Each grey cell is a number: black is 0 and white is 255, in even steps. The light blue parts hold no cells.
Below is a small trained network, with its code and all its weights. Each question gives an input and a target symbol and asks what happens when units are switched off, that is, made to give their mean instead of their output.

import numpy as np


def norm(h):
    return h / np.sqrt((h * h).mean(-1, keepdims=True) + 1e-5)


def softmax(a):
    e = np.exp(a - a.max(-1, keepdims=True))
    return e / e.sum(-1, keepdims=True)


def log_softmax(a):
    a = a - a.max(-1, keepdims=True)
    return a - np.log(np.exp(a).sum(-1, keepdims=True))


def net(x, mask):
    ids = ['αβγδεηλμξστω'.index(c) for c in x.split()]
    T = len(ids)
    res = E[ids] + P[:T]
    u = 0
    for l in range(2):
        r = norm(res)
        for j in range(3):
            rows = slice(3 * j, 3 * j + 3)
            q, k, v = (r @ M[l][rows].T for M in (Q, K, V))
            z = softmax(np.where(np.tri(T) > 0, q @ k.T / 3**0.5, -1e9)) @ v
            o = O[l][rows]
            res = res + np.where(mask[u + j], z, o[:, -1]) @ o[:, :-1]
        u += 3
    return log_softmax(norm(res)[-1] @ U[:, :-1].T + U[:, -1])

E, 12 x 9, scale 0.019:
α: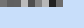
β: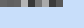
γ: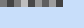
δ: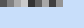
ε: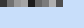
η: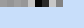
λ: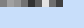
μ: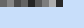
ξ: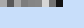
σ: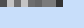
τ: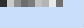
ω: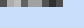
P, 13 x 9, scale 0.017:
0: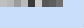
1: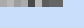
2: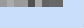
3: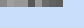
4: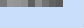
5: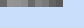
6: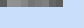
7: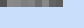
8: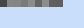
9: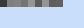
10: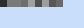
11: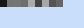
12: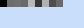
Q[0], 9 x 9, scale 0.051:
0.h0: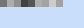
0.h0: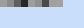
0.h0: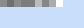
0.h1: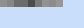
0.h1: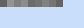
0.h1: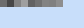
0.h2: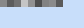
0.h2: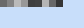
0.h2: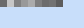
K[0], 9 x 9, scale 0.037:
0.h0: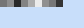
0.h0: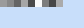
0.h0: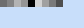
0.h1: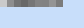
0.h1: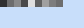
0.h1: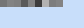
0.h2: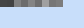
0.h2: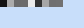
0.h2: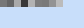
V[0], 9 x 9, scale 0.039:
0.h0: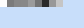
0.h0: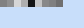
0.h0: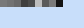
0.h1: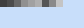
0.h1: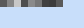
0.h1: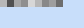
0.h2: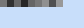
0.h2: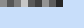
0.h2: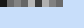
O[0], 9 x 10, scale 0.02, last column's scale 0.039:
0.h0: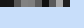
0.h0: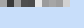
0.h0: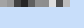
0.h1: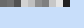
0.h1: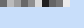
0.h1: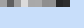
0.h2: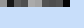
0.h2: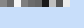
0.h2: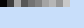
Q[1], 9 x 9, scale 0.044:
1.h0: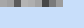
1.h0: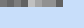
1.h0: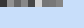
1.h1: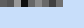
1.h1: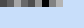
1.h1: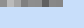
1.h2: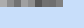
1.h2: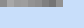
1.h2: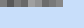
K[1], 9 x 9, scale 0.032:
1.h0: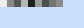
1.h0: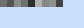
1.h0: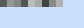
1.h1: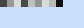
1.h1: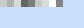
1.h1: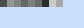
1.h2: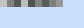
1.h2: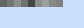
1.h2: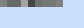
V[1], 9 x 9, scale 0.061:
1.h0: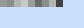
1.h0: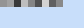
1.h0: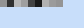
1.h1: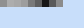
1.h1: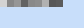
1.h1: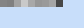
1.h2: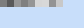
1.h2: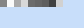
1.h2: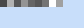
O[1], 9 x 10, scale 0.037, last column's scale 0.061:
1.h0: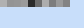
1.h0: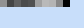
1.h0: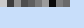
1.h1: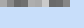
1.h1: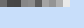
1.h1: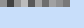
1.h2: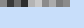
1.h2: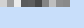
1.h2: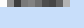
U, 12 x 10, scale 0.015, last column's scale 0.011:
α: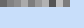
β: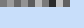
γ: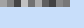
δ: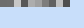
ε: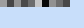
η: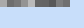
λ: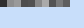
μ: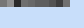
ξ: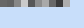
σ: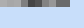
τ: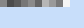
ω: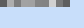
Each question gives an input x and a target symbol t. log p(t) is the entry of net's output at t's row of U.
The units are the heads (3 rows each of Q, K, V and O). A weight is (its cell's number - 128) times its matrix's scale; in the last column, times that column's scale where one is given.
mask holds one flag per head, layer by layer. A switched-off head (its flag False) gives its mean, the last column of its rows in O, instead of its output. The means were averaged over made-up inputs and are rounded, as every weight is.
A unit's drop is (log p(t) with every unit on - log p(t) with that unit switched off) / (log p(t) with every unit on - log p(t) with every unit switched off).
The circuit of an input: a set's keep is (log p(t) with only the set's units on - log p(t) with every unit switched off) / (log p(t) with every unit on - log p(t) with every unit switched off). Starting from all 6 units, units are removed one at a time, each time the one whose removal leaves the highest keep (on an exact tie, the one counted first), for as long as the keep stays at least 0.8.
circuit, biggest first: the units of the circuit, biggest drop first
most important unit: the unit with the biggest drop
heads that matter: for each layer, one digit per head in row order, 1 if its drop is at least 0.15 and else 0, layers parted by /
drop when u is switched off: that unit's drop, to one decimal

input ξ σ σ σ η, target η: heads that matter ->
101 / 100
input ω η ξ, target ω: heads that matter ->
111 / 101
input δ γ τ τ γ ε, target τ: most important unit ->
0.h2
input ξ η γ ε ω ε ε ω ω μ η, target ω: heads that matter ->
011 / 100
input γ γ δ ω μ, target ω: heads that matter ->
010 / 100
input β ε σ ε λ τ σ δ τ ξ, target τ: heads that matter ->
000 / 000
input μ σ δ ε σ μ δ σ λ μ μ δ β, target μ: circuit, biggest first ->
1.h2; 0.h2; 0.h0
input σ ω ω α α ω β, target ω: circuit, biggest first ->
1.h0; 0.h1
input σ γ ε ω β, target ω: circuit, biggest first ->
1.h0; 0.h2
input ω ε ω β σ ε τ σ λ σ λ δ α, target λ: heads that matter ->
111 / 001
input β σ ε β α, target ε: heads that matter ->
100 / 000
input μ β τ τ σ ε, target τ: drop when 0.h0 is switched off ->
0.2
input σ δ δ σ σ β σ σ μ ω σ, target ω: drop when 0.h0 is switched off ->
0.2
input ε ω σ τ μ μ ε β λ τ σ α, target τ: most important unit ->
0.h0
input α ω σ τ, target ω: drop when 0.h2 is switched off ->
0.1
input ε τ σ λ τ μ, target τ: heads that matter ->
001 / 000
